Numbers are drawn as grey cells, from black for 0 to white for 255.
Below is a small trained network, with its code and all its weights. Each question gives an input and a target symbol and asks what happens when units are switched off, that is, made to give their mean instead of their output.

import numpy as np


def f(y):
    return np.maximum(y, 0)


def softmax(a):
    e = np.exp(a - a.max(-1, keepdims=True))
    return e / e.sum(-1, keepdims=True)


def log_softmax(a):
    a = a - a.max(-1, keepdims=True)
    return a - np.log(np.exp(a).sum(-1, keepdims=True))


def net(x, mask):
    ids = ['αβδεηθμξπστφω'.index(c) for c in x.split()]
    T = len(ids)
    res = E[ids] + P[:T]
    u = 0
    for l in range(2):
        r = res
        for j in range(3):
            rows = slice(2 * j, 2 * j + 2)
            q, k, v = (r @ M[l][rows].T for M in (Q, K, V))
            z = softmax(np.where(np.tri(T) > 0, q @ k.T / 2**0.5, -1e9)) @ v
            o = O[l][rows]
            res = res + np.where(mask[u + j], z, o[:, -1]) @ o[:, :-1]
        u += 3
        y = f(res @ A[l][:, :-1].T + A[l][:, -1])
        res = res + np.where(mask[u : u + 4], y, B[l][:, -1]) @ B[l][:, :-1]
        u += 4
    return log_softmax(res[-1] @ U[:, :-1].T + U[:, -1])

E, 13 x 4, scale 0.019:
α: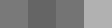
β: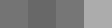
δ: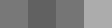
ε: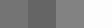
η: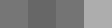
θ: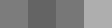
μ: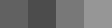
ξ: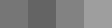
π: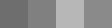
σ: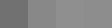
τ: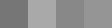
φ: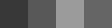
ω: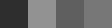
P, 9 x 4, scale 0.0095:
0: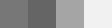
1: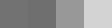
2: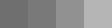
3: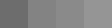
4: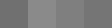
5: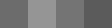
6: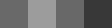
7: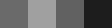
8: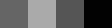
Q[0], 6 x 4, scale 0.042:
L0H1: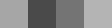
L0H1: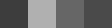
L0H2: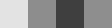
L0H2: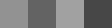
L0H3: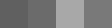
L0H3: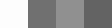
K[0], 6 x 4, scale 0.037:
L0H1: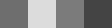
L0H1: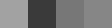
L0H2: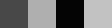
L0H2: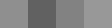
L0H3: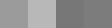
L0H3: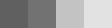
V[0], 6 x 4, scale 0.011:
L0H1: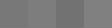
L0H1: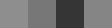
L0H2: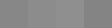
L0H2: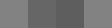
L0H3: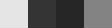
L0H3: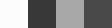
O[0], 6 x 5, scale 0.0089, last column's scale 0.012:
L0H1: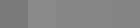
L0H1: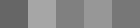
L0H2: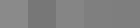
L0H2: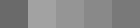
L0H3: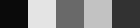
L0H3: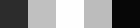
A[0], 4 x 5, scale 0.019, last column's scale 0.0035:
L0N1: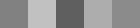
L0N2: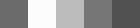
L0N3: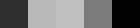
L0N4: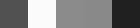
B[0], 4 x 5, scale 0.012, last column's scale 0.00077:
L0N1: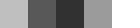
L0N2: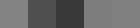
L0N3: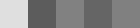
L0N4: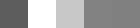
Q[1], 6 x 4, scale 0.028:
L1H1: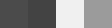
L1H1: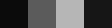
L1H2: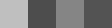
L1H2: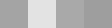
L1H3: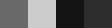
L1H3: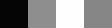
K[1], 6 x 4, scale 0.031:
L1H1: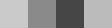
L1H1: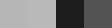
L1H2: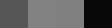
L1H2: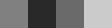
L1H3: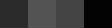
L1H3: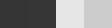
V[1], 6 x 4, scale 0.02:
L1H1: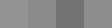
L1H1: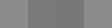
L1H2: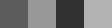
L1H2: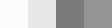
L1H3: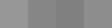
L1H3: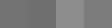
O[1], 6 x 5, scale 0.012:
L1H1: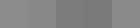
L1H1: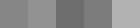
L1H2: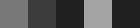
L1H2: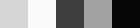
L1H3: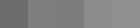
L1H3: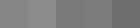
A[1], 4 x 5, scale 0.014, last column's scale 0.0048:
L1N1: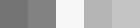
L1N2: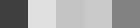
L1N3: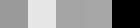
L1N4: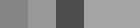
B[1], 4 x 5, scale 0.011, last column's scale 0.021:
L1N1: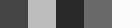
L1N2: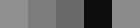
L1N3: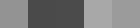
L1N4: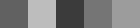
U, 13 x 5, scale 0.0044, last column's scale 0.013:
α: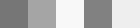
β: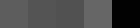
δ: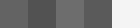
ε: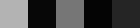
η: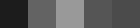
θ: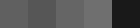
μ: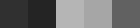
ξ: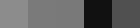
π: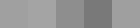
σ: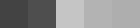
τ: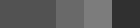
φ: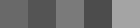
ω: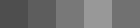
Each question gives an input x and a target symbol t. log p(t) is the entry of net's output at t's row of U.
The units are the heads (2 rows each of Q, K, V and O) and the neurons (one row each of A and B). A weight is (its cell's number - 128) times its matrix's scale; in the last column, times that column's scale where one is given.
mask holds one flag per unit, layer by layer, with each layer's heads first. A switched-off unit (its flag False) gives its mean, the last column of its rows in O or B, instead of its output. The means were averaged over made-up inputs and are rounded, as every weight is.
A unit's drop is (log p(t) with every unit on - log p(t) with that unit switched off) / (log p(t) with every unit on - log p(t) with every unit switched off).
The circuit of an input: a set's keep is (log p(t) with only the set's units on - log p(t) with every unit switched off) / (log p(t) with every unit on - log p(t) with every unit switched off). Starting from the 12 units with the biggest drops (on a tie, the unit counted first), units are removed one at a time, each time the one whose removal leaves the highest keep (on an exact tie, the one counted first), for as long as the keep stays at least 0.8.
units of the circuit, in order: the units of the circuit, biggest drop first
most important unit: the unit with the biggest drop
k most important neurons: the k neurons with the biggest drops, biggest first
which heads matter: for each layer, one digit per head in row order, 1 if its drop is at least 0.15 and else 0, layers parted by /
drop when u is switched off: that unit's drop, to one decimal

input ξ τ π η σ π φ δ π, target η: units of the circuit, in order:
L1H2, L1N1, L0H3
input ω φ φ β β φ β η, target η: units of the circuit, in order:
L1H2, L0H3, L1N1
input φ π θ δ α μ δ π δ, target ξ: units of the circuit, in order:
L1H2, L1N2, L0H3
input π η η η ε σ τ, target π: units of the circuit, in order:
L1H2
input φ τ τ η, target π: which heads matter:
000 / 010
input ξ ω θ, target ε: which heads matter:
001 / 000
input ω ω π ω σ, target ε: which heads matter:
001 / 000
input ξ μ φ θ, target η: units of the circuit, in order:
L1H2, L1N1, L0H3
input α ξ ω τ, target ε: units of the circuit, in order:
L0H3, L1N1
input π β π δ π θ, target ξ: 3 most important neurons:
L1N2, L1N1, L0N1
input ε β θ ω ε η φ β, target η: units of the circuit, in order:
L1H2, L1N1, L0H3
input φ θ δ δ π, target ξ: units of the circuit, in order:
L1H2, L0H3, L1N2
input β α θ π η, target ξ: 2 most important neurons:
L1N2, L1N1
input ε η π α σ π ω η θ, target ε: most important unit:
L1N1
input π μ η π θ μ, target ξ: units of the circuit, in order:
L1H2, L0H3, L1N2
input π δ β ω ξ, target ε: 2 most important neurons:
L1N1, L1N4
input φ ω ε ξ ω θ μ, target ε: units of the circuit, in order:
L1N1, L0H3
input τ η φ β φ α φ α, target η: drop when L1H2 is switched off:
1.0
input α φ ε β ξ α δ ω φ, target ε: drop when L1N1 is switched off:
0.2
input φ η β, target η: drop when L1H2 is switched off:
0.8
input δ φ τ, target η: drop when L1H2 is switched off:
1.1
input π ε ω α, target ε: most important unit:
L0H3
